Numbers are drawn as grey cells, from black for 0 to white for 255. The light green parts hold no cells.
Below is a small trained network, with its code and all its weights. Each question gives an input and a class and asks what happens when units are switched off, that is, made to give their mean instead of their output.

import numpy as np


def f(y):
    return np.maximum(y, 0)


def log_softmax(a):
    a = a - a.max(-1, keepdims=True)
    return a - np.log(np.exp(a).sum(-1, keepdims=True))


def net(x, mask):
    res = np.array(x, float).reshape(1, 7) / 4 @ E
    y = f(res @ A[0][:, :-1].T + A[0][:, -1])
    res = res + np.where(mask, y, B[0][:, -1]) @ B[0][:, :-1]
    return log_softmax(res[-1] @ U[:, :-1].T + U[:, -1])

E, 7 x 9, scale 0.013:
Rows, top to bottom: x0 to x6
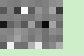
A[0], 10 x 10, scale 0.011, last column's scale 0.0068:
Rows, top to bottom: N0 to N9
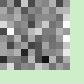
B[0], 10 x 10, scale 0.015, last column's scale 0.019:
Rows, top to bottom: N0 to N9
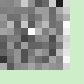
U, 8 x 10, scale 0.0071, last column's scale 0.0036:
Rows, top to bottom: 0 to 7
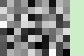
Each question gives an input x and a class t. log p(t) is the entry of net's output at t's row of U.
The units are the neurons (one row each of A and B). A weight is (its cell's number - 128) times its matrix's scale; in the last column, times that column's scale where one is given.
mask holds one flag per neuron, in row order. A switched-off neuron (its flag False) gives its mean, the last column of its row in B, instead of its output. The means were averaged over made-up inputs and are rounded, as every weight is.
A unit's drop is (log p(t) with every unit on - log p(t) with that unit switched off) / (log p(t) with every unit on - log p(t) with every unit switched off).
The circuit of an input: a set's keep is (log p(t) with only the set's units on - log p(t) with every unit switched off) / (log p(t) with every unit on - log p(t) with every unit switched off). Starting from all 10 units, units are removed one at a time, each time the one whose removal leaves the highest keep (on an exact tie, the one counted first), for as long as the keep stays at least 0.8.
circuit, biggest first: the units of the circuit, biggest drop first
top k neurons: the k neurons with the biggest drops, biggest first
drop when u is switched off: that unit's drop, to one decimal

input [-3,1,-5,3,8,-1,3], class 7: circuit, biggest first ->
[N7]
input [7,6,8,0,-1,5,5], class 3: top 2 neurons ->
[N8; N9]
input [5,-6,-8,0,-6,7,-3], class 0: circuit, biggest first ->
[N8; N4]
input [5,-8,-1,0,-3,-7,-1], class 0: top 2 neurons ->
[N4; N8]
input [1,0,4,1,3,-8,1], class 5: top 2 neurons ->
[N0; N3]
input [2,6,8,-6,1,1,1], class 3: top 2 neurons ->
[N9; N5]
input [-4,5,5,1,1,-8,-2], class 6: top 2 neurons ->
[N3; N4]
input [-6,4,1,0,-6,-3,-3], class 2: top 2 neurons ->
[N8; N4]
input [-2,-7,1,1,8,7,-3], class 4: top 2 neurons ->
[N3; N4]
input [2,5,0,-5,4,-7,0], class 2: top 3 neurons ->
[N4; N3; N6]
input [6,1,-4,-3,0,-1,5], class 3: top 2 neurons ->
[N7; N5]
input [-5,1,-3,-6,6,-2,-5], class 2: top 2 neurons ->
[N7; N5]
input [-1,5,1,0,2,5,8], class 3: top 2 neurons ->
[N9; N8]
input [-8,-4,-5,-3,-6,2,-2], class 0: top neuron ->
[N4]
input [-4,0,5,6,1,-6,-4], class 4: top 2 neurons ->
[N0; N4]
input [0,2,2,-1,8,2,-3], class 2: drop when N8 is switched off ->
0.1
